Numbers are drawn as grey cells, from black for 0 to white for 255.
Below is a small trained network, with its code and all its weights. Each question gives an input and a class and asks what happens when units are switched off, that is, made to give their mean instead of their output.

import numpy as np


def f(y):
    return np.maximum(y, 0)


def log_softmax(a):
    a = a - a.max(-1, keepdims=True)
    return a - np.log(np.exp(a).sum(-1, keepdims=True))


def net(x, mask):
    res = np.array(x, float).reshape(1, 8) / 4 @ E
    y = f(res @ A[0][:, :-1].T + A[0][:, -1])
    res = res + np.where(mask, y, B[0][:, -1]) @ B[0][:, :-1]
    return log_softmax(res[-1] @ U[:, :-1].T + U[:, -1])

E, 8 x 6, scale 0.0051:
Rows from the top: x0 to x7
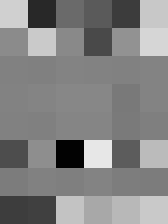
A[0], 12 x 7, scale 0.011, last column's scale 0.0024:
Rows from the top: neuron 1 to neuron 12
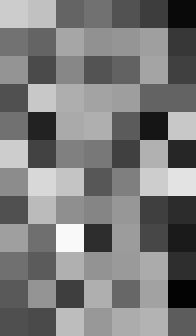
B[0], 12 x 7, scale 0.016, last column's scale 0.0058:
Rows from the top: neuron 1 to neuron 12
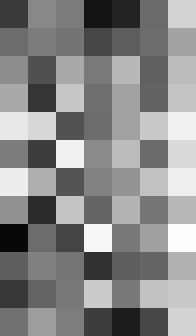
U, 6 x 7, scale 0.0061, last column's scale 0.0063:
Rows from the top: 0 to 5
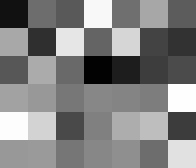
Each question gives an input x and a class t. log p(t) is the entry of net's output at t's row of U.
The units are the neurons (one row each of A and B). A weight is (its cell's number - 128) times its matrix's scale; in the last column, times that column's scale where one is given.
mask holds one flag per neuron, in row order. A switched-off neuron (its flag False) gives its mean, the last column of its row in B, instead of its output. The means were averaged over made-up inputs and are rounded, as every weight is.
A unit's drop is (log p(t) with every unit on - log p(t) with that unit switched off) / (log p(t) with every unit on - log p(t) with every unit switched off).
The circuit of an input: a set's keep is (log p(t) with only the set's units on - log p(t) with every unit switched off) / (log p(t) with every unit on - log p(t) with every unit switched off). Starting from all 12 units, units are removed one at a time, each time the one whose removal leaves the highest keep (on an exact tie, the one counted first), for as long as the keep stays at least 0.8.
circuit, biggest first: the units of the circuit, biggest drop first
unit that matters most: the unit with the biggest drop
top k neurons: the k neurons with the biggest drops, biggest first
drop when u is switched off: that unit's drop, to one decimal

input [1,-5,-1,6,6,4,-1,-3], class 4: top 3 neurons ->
neuron 9; neuron 5; neuron 12
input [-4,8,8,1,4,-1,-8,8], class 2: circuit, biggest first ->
neuron 12
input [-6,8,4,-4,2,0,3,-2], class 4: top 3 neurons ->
neuron 7; neuron 6; neuron 3
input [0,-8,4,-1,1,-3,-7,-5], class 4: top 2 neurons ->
neuron 5; neuron 12
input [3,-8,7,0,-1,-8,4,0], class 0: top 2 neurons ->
neuron 9; neuron 7
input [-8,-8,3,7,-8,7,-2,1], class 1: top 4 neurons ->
neuron 4; neuron 8; neuron 9; neuron 7
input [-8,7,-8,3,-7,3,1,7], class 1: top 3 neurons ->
neuron 4; neuron 8; neuron 5
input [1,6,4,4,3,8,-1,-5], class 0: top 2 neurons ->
neuron 11; neuron 5
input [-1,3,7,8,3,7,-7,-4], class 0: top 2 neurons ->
neuron 11; neuron 5
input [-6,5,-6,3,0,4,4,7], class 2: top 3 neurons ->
neuron 12; neuron 6; neuron 10
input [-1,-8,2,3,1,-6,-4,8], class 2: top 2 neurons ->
neuron 12; neuron 10
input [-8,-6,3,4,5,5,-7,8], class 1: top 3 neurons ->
neuron 4; neuron 8; neuron 1
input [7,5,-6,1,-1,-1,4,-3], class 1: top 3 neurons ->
neuron 6; neuron 5; neuron 3
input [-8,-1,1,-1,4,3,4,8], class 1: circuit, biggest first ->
neuron 4
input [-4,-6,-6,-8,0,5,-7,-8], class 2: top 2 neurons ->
neuron 1; neuron 9
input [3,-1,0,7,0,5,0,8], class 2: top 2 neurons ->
neuron 12; neuron 9
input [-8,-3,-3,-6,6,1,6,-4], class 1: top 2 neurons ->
neuron 8; neuron 4
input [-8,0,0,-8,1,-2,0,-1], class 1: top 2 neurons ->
neuron 8; neuron 4
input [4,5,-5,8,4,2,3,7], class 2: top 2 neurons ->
neuron 12; neuron 10
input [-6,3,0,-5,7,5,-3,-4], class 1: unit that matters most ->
neuron 9
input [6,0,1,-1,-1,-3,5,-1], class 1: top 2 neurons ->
neuron 6; neuron 3
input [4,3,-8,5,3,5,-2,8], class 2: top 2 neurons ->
neuron 12; neuron 9
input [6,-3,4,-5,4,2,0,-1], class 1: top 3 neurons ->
neuron 6; neuron 9; neuron 7
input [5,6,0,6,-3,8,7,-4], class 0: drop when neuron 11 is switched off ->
1.1
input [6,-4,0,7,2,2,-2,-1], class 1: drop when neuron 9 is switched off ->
0.2
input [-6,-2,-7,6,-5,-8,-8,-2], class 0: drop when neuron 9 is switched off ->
2.2
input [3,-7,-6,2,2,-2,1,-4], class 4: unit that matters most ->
neuron 5
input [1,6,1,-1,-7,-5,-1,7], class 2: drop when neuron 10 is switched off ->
0.5
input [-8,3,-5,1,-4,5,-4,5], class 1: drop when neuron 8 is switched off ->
0.2
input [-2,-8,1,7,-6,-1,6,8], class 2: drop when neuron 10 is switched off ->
0.2
